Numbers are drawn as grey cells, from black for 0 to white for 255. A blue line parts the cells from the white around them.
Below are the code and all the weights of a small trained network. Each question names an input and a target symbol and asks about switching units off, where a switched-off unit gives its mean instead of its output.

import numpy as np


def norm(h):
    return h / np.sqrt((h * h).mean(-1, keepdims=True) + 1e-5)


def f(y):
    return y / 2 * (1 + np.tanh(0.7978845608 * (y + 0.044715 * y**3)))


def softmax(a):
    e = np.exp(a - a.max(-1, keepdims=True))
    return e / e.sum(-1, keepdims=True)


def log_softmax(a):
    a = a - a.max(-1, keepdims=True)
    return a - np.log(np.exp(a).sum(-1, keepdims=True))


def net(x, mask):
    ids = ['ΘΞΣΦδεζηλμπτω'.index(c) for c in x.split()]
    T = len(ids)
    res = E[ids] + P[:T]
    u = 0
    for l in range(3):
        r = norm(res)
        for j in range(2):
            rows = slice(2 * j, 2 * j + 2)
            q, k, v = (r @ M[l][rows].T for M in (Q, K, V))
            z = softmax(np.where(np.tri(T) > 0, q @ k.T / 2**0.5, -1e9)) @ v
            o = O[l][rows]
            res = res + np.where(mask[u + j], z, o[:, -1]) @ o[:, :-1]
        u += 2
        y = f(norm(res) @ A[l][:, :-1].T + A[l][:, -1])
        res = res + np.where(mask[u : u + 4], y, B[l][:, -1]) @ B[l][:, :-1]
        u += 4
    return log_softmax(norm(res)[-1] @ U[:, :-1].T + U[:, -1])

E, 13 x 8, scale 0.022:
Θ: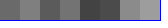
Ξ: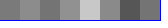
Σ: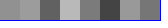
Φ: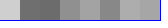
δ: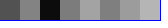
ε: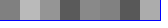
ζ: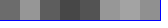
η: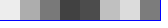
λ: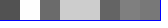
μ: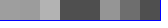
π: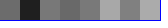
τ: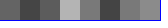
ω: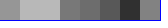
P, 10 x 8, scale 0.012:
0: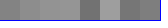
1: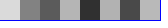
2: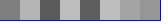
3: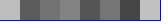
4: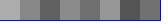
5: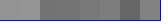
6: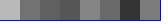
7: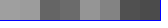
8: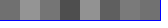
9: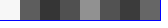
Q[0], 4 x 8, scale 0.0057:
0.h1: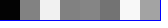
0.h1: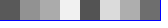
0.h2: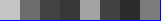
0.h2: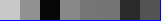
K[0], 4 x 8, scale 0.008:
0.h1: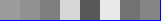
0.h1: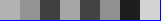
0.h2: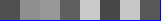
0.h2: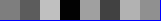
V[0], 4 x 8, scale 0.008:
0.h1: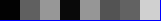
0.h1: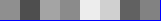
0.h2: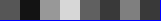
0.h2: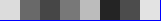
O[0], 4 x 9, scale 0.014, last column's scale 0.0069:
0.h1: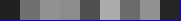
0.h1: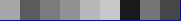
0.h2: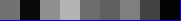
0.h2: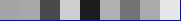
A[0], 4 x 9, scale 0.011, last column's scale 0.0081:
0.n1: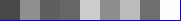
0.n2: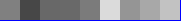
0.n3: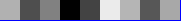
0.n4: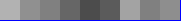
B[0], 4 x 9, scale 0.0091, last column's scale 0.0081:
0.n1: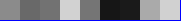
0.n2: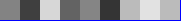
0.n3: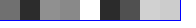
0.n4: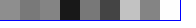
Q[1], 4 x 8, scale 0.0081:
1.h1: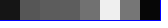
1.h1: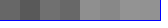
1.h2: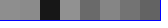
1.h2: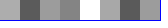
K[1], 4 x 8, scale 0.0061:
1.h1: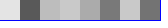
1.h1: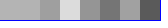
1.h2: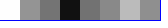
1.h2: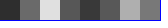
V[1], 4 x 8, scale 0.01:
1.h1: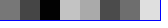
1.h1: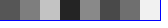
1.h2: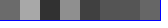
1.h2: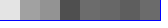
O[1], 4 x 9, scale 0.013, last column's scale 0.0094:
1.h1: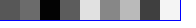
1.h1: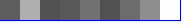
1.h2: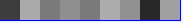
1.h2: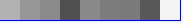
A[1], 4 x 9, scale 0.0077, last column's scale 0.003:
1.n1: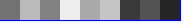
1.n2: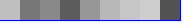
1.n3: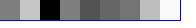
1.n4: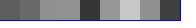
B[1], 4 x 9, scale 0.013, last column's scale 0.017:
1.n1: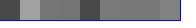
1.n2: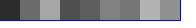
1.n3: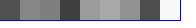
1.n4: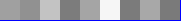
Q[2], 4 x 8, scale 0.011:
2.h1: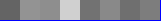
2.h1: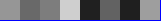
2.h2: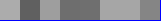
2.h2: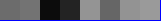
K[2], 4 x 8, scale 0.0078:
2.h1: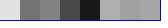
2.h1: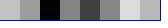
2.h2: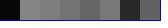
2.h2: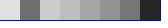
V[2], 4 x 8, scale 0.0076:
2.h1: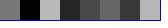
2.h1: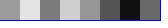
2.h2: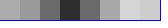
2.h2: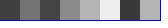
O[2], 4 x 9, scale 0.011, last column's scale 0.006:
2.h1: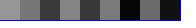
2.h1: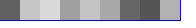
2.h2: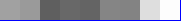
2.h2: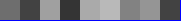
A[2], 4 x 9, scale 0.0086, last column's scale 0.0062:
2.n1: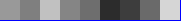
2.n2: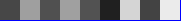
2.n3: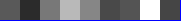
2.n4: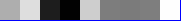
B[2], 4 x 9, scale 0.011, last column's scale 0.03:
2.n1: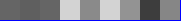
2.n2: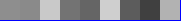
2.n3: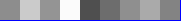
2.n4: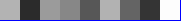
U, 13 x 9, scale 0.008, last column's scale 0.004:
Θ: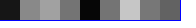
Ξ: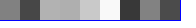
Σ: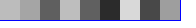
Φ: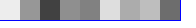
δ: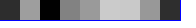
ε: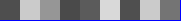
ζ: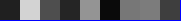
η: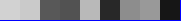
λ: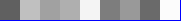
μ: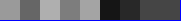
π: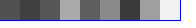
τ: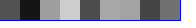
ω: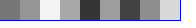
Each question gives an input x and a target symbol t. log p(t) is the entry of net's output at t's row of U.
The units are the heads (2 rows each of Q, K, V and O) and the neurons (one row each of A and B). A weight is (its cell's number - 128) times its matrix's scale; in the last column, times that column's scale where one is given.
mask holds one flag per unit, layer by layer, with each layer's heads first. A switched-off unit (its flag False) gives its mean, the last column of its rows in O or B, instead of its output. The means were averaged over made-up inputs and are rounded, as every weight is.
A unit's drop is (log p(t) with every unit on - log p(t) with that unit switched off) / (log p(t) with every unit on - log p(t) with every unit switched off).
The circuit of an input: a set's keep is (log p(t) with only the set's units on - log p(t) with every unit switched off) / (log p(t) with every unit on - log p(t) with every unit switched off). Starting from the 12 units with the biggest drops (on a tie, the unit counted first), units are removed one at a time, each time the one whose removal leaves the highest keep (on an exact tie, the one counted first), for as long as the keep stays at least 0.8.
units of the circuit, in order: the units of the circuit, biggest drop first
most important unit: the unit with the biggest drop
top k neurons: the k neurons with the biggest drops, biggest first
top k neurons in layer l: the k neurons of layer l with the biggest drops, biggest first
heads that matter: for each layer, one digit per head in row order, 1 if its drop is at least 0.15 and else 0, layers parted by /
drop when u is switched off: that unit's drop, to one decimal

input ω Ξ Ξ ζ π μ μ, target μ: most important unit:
0.n3
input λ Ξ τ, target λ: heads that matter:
00 / 00 / 10
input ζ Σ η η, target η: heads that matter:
01 / 00 / 00
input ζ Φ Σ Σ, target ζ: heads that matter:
11 / 10 / 00
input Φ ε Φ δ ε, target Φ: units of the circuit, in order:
[0.h2, 2.h2]
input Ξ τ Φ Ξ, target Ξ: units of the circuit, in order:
[0.h1, 0.n4]
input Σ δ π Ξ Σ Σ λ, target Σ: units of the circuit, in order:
[0.h1, 2.h2, 0.h2]
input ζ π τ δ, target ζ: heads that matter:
11 / 10 / 00
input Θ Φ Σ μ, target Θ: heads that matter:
10 / 01 / 00
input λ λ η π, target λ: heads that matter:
00 / 00 / 10
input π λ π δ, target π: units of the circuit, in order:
[0.h1, 2.h1]
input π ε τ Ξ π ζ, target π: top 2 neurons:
[0.n3, 0.n2]
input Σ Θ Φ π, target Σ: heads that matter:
11 / 00 / 01
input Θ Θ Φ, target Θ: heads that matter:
10 / 00 / 00
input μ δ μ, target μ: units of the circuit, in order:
[0.h2, 0.n3, 1.n3]
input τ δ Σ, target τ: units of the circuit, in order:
[0.h2]
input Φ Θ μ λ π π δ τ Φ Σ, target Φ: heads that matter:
11 / 00 / 01
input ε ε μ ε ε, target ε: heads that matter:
11 / 10 / 00
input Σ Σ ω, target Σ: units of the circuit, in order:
[0.h1, 2.h2]
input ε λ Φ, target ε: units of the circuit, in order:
[1.h1, 1.n2, 0.h2]
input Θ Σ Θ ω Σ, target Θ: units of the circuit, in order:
[0.h1, 1.h2]
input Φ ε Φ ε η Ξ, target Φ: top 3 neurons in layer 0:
[0.n3, 0.n1, 0.n2]
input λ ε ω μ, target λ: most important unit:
2.h1
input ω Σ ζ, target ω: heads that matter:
00 / 10 / 00
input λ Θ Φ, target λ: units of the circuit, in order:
[2.h1, 0.n4]
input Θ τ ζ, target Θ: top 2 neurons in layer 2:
[2.n4, 2.n2]
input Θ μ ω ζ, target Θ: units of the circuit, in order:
[0.h1]
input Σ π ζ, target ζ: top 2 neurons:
[0.n3, 0.n2]
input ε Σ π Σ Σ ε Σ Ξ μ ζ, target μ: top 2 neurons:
[0.n3, 0.n1]
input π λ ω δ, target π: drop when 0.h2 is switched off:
0.2
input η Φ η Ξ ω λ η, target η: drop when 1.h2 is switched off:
0.1
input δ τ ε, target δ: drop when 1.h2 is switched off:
0.2
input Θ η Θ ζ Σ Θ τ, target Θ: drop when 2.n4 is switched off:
0.1
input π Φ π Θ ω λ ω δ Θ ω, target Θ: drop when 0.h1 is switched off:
0.7
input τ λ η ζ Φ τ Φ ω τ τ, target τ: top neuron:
[2.n2]
